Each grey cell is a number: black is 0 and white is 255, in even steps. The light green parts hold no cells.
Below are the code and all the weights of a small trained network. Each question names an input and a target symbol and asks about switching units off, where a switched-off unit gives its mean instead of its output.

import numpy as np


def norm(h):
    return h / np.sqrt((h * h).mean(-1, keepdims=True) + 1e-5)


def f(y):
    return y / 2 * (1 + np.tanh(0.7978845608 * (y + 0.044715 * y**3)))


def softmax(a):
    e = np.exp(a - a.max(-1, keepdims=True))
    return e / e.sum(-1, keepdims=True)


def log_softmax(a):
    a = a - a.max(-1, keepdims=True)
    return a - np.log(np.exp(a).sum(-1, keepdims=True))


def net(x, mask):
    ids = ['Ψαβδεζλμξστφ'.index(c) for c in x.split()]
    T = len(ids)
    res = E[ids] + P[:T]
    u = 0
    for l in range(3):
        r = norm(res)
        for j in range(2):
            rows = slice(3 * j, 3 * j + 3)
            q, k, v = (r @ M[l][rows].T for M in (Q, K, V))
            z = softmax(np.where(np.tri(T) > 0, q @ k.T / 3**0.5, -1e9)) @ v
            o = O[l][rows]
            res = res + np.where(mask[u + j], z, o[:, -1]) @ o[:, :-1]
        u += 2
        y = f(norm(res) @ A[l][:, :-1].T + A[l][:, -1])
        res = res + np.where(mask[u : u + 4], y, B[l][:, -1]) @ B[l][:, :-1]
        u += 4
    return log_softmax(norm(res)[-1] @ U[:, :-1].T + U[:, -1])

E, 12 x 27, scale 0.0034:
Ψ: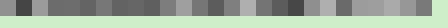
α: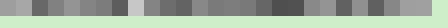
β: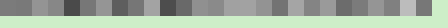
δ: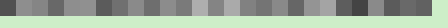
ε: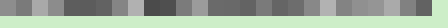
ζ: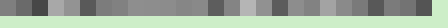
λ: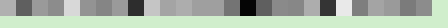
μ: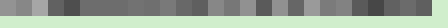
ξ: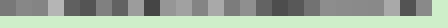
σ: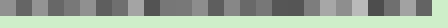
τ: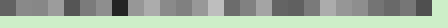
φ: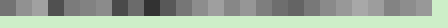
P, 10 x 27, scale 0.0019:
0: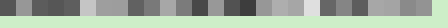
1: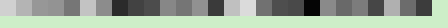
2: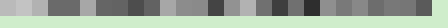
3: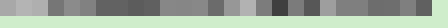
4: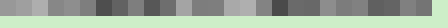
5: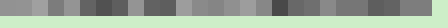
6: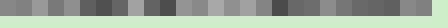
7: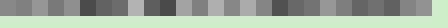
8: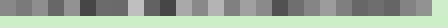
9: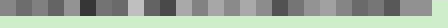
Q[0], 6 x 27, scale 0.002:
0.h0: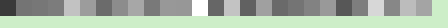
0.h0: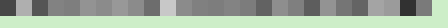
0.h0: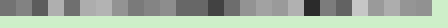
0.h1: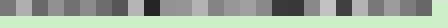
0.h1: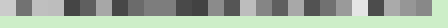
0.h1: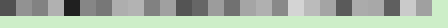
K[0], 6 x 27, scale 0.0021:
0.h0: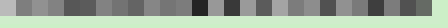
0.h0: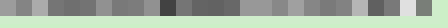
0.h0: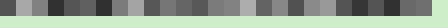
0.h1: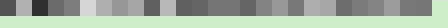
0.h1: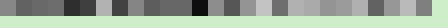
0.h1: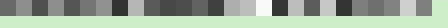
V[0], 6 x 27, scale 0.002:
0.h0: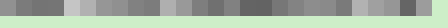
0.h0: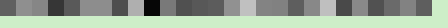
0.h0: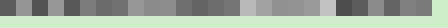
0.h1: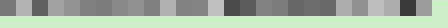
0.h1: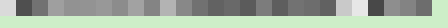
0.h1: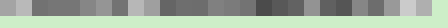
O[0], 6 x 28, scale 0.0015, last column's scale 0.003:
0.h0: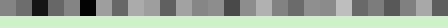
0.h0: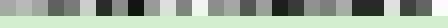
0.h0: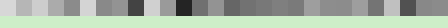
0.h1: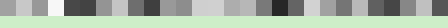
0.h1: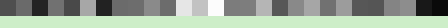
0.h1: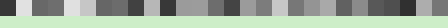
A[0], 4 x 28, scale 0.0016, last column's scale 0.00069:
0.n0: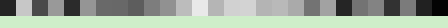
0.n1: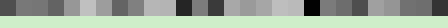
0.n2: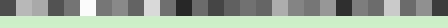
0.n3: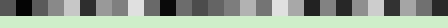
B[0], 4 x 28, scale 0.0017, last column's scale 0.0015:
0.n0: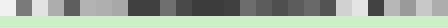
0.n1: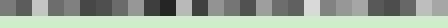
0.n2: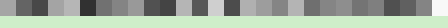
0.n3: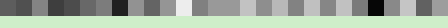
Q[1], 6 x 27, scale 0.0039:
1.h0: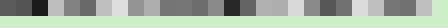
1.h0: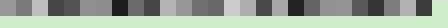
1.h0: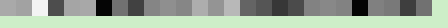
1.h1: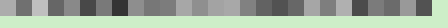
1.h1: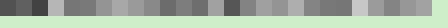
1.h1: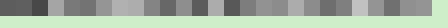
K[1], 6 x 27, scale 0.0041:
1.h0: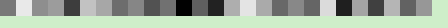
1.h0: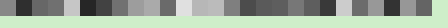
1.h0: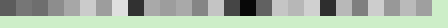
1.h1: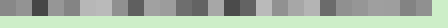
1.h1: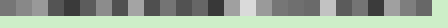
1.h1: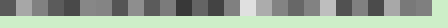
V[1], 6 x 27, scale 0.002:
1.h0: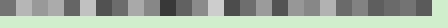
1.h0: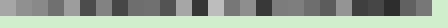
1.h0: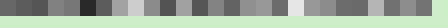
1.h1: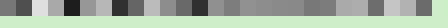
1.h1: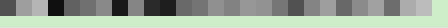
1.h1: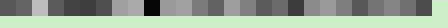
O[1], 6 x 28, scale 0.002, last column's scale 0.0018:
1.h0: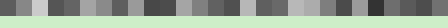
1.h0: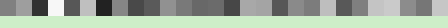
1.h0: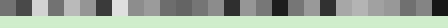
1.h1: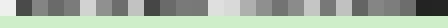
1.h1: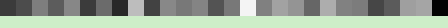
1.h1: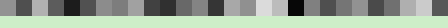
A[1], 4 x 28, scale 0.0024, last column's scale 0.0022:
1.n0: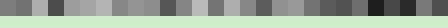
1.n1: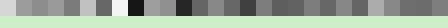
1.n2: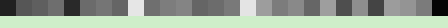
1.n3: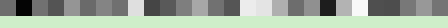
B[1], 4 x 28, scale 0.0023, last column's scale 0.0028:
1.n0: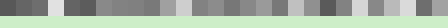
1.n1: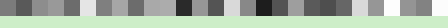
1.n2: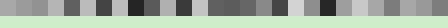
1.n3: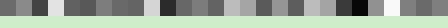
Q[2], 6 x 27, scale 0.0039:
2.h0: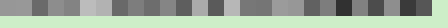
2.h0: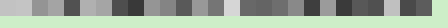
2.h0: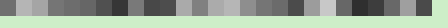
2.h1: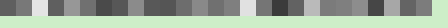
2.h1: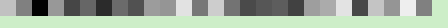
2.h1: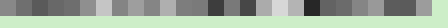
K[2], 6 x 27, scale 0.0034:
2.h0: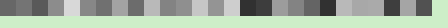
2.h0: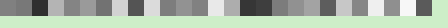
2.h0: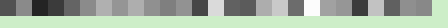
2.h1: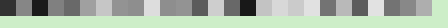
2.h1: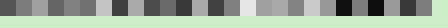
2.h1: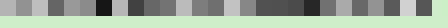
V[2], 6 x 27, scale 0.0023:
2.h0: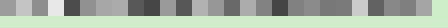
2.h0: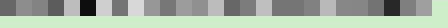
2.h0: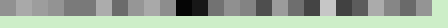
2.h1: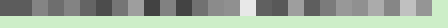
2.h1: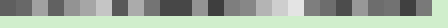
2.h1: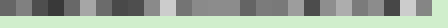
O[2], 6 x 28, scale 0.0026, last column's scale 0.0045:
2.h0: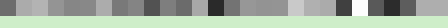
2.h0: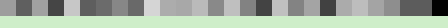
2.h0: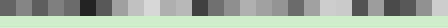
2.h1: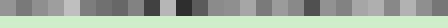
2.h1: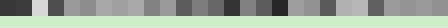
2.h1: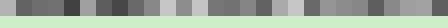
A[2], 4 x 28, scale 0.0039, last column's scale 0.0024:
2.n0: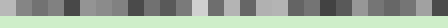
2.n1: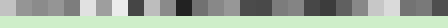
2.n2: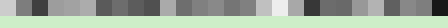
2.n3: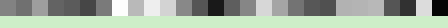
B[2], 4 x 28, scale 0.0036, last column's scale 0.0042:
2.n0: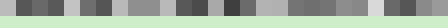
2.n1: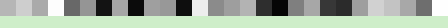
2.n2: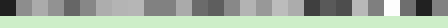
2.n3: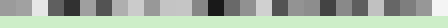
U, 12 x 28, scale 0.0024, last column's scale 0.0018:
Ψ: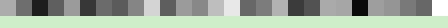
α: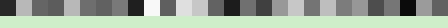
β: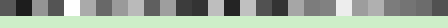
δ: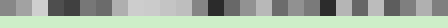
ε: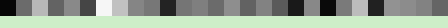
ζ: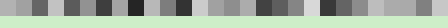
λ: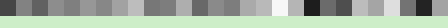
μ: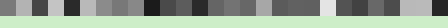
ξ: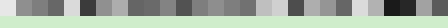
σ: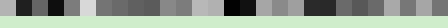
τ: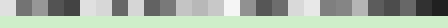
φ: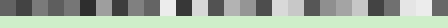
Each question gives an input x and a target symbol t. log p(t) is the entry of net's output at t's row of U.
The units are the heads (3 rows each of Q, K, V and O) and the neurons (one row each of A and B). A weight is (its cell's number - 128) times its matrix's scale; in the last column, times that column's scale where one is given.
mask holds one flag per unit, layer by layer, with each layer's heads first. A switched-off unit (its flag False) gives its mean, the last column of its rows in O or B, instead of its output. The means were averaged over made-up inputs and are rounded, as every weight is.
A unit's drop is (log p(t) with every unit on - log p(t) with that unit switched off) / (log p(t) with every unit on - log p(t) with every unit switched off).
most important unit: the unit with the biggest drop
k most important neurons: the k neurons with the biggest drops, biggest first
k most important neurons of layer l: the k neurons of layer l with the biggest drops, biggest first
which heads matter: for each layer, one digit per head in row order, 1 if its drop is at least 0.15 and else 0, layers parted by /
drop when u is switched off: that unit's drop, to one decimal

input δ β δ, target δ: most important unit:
0.h1
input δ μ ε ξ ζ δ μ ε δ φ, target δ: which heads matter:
11 / 01 / 10
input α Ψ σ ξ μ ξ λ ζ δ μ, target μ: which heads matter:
11 / 11 / 10
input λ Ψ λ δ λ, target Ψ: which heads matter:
10 / 01 / 00
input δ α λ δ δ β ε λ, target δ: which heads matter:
10 / 00 / 10
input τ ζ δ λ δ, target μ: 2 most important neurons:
[0.n0; 0.n3]
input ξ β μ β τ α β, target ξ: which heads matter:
01 / 00 / 10
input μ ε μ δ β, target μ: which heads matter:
00 / 00 / 00
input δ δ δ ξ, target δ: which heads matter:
01 / 01 / 10
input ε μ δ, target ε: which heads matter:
00 / 11 / 01
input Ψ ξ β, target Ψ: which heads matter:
00 / 11 / 10
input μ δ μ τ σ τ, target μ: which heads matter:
00 / 00 / 10
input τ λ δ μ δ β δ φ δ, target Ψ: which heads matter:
10 / 01 / 10
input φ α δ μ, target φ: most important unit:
1.h1
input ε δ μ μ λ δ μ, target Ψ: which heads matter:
10 / 01 / 10
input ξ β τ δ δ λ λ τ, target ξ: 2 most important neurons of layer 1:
[1.n1; 1.n2]
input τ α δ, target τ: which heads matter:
00 / 11 / 00
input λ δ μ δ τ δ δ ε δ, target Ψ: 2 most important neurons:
[0.n3; 2.n1]
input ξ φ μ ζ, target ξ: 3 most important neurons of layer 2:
[2.n0; 2.n1; 2.n3]
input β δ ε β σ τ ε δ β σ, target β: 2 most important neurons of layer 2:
[2.n1; 2.n3]
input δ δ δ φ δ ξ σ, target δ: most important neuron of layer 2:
[2.n3]
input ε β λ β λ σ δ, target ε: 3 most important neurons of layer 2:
[2.n1; 2.n3; 2.n0]
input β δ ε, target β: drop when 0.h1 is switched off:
0.2
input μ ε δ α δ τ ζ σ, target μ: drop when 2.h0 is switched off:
0.2
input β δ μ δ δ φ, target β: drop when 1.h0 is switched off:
0.1
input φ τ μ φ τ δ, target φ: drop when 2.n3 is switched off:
0.1
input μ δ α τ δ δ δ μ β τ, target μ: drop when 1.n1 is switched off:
0.0
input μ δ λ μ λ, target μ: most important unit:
0.h0
